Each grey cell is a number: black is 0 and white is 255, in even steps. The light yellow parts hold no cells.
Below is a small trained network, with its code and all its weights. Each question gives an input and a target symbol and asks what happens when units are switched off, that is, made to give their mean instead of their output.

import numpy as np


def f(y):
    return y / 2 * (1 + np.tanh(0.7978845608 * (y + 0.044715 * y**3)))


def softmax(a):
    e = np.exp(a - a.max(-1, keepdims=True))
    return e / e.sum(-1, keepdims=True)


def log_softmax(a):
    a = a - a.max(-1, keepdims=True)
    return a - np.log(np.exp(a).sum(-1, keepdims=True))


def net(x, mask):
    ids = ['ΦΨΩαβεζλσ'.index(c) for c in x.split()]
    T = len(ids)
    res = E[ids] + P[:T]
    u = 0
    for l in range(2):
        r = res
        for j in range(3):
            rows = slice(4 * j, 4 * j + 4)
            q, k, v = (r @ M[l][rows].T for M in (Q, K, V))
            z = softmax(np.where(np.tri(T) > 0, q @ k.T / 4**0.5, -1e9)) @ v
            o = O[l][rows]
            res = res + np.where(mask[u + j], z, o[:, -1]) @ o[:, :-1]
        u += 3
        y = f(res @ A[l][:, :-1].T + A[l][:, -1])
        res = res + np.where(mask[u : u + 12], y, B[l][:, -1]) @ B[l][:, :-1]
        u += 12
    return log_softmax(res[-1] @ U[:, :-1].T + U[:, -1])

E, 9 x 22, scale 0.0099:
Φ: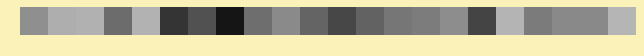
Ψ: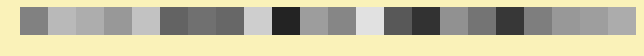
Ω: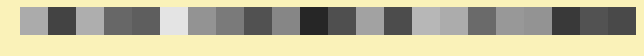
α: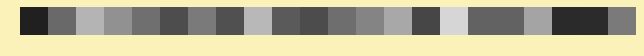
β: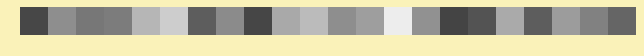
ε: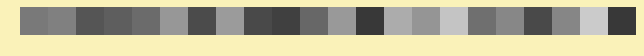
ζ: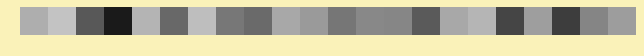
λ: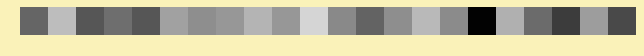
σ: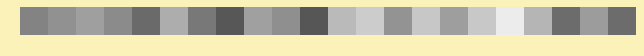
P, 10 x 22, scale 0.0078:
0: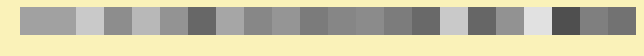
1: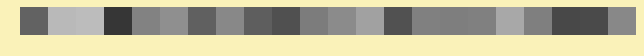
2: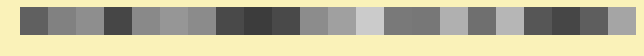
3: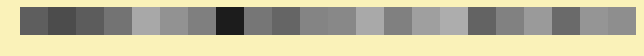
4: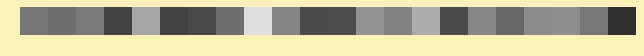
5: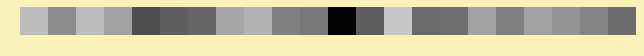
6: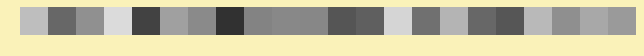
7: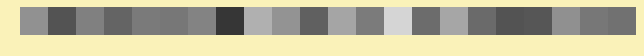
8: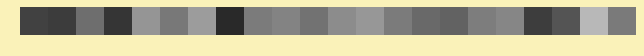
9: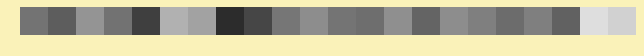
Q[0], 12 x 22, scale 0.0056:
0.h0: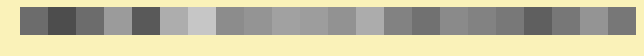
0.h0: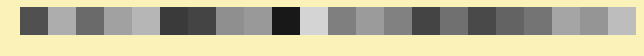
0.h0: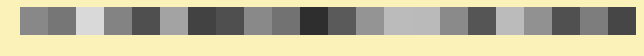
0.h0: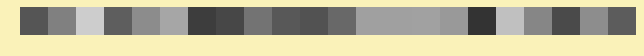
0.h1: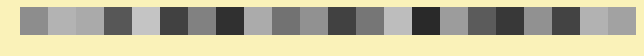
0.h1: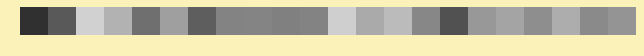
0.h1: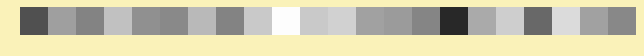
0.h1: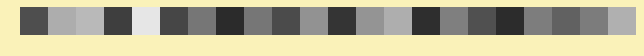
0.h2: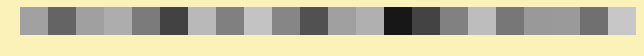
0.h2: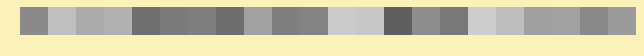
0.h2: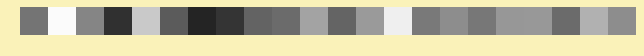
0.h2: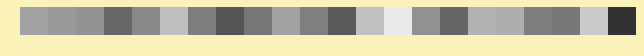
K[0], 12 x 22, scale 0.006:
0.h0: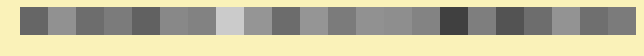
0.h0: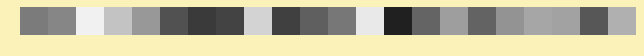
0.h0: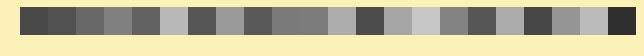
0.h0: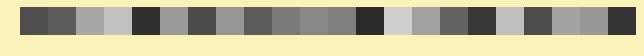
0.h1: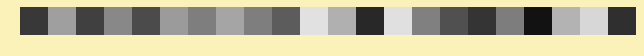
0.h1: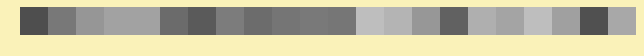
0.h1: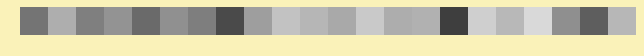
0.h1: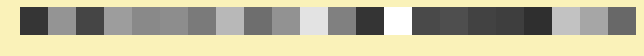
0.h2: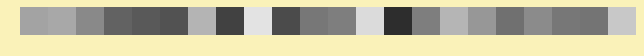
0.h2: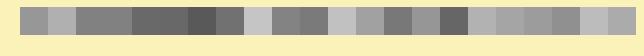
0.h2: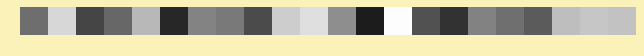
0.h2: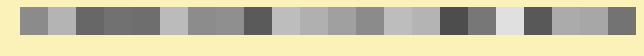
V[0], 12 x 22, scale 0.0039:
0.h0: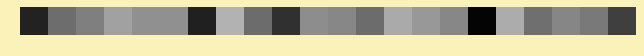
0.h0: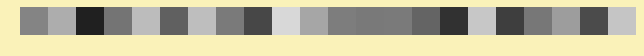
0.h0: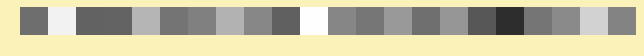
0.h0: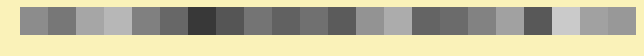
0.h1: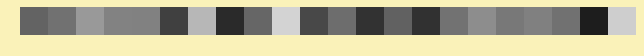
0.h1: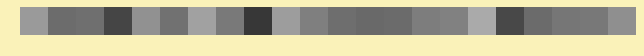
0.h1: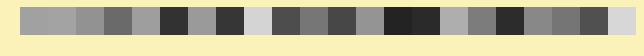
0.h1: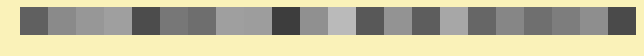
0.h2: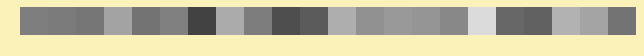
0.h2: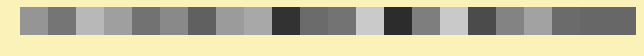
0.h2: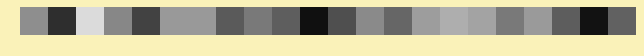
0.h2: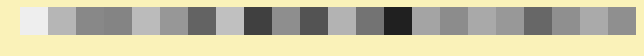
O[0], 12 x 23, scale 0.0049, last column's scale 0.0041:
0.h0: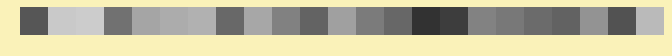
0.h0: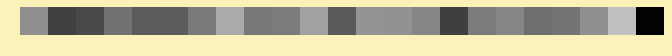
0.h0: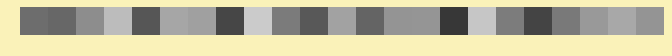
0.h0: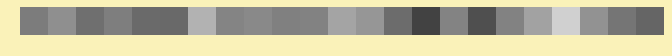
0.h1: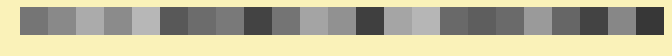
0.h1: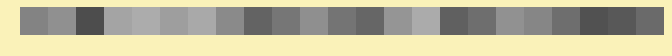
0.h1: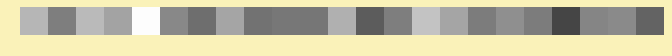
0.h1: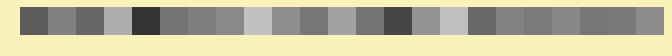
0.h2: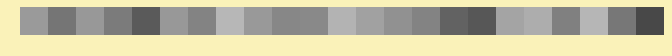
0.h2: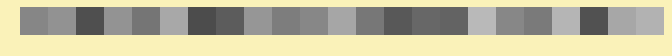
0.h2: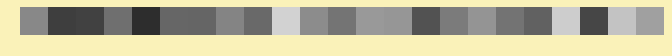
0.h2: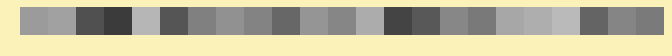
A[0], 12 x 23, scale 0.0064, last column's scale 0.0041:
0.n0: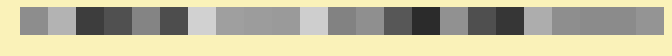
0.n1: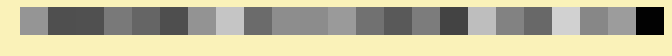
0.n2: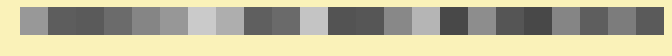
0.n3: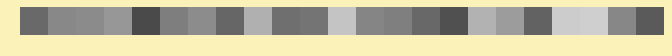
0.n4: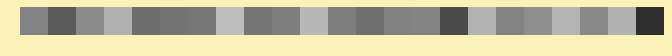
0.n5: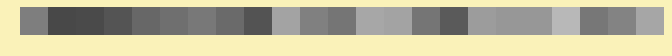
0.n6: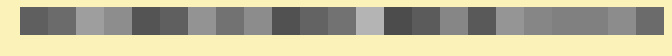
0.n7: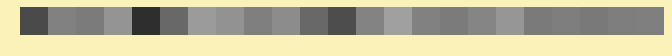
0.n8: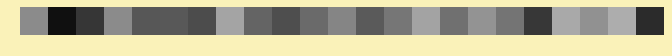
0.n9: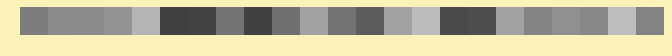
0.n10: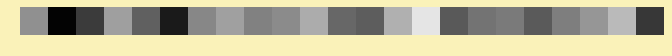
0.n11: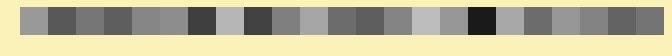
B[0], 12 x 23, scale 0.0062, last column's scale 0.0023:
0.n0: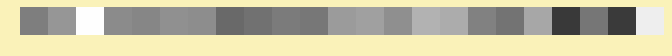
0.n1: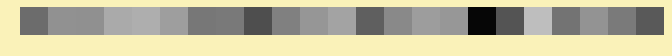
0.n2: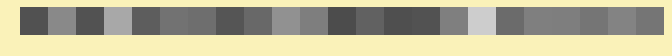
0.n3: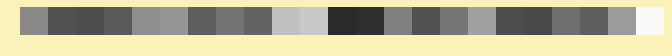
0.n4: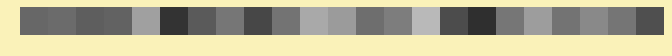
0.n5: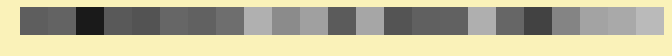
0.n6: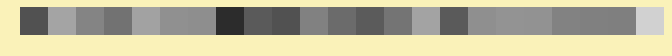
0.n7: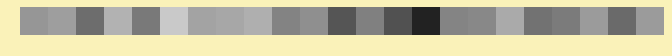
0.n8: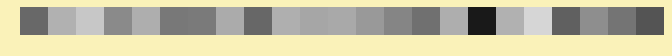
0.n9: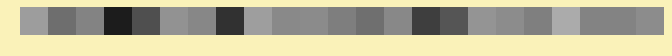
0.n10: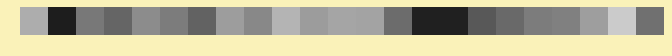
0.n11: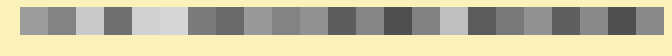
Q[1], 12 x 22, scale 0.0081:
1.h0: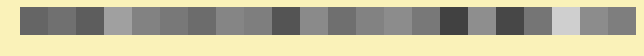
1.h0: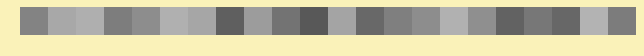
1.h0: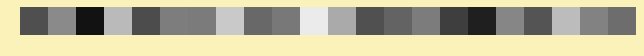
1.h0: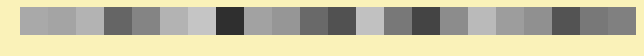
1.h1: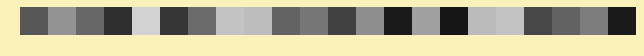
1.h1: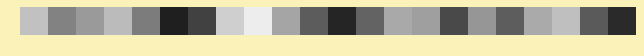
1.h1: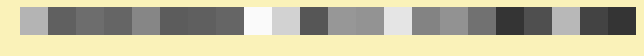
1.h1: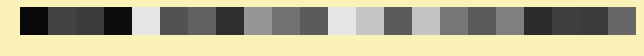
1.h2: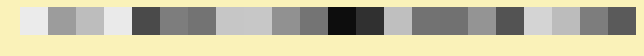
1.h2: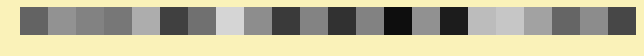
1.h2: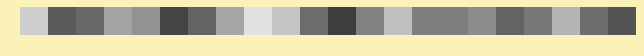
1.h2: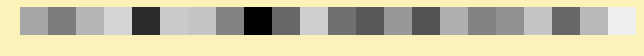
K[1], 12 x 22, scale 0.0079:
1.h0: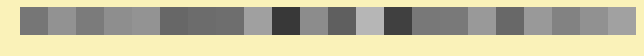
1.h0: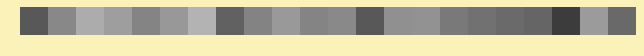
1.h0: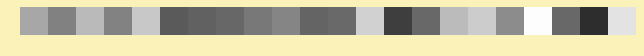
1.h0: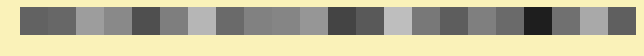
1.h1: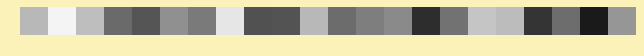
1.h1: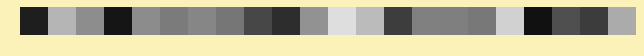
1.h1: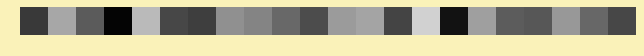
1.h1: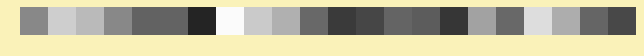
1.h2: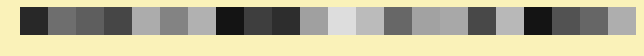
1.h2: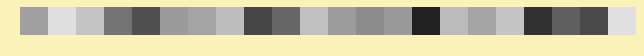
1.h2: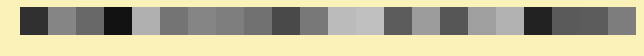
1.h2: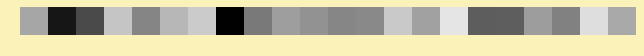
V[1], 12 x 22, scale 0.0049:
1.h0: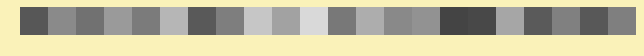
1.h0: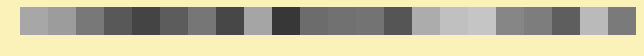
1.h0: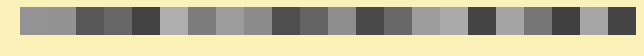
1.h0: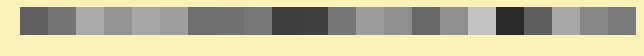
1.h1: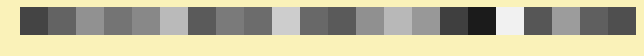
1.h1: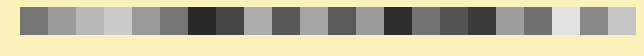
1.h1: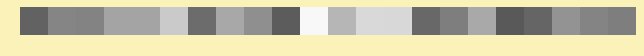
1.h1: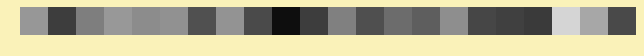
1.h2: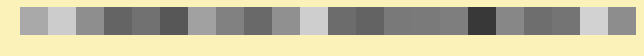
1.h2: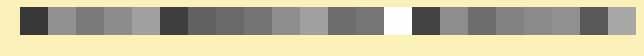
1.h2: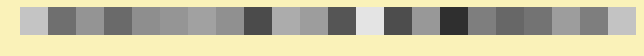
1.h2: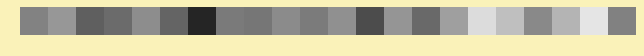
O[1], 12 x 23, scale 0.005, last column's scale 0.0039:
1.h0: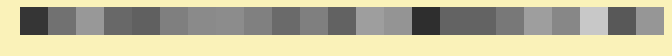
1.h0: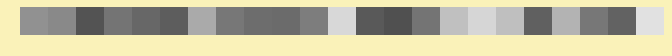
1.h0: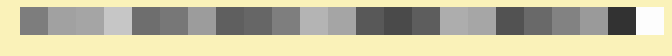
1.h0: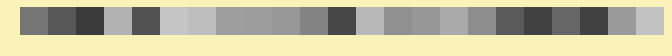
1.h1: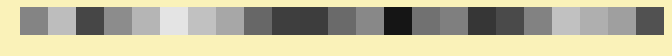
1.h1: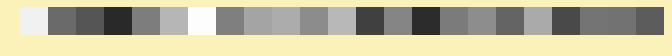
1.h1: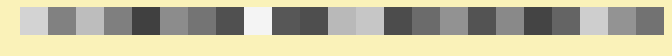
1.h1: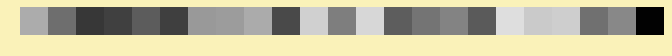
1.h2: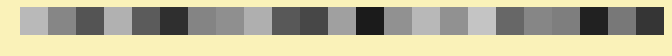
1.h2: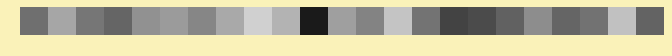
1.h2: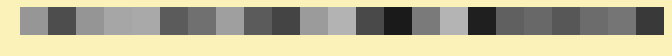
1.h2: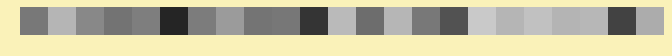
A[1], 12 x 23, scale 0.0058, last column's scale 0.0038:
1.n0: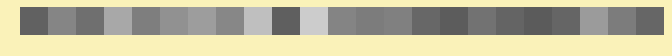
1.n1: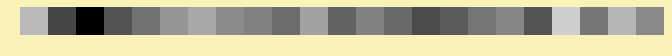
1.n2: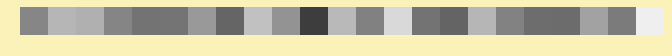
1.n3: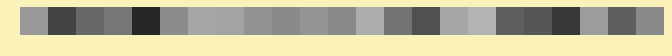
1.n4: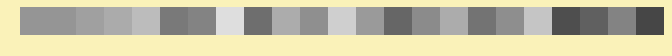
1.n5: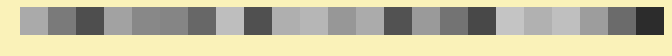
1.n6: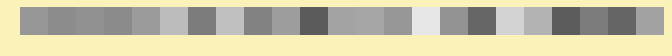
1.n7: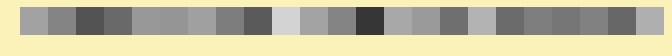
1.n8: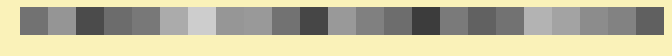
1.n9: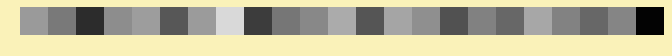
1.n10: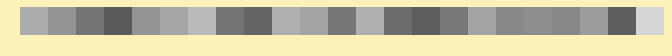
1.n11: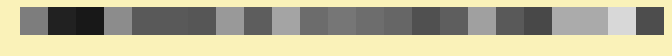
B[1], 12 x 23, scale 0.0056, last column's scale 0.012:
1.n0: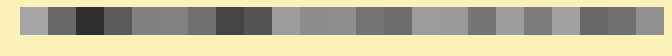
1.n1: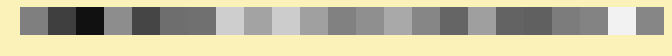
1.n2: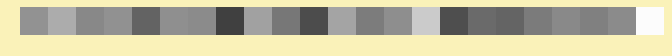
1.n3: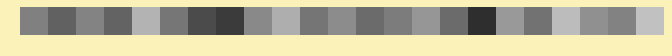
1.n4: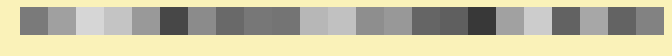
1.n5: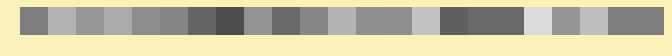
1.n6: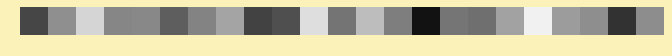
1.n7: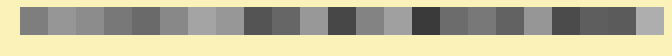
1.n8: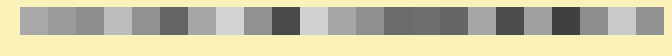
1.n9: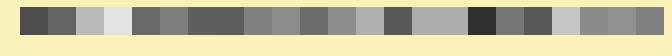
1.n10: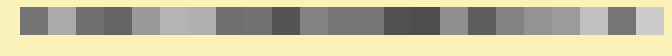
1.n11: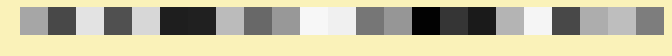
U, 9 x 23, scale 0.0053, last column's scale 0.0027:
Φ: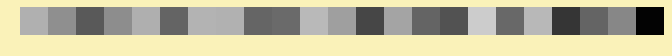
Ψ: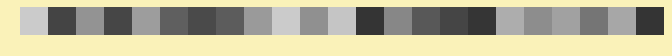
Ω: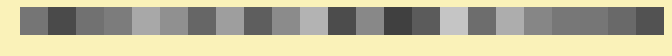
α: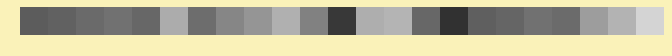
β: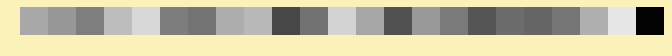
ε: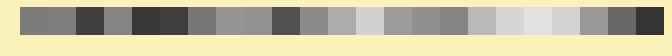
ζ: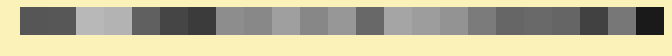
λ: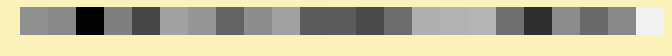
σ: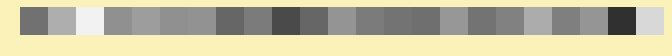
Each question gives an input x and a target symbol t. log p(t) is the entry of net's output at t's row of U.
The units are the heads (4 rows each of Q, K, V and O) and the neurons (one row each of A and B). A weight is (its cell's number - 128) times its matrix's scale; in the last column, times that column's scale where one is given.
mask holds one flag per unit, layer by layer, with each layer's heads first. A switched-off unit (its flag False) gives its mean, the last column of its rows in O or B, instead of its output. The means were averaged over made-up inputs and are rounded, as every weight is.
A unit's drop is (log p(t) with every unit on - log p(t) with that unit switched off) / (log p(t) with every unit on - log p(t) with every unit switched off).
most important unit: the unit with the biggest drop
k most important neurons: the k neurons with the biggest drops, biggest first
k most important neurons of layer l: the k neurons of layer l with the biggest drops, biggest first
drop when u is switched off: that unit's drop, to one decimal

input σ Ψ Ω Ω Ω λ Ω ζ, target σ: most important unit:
0.n0
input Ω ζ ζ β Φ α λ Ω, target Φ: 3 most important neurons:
[1.n8; 1.n7; 0.n0]
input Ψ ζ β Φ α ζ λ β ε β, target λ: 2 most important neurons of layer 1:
[1.n0; 1.n6]
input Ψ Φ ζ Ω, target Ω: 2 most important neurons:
[1.n2; 0.n11]
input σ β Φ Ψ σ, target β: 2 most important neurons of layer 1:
[1.n8; 1.n7]
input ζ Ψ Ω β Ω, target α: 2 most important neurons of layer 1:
[1.n1; 1.n0]
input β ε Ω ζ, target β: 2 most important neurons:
[1.n8; 0.n3]
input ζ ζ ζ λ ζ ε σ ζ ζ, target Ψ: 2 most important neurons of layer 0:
[0.n10; 0.n5]
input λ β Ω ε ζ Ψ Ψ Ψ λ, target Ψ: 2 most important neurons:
[1.n3; 1.n0]
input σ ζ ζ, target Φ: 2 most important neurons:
[1.n7; 1.n3]
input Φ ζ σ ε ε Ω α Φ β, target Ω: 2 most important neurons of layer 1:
[1.n2; 1.n0]
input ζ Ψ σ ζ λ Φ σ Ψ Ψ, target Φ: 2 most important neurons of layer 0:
[0.n3; 0.n6]
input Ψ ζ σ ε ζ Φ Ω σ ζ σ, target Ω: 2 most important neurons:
[1.n2; 0.n3]
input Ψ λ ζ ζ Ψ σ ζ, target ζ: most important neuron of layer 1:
[1.n10]
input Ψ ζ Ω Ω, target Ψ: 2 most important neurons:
[1.n3; 0.n5]
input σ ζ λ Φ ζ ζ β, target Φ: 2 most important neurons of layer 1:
[1.n8; 1.n7]
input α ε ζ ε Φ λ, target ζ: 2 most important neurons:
[1.n10; 0.n0]
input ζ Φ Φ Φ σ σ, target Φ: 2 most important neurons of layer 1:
[1.n8; 1.n7]
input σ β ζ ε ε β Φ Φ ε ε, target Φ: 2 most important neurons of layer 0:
[0.n0; 0.n3]
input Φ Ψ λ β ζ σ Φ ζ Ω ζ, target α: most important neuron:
[1.n3]
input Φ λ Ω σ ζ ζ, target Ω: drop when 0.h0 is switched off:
0.7
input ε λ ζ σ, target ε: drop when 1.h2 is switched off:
0.8
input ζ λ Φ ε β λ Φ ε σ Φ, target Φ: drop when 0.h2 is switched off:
-0.1
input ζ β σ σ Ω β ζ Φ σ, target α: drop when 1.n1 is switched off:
0.2
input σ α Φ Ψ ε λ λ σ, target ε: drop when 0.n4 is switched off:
0.0
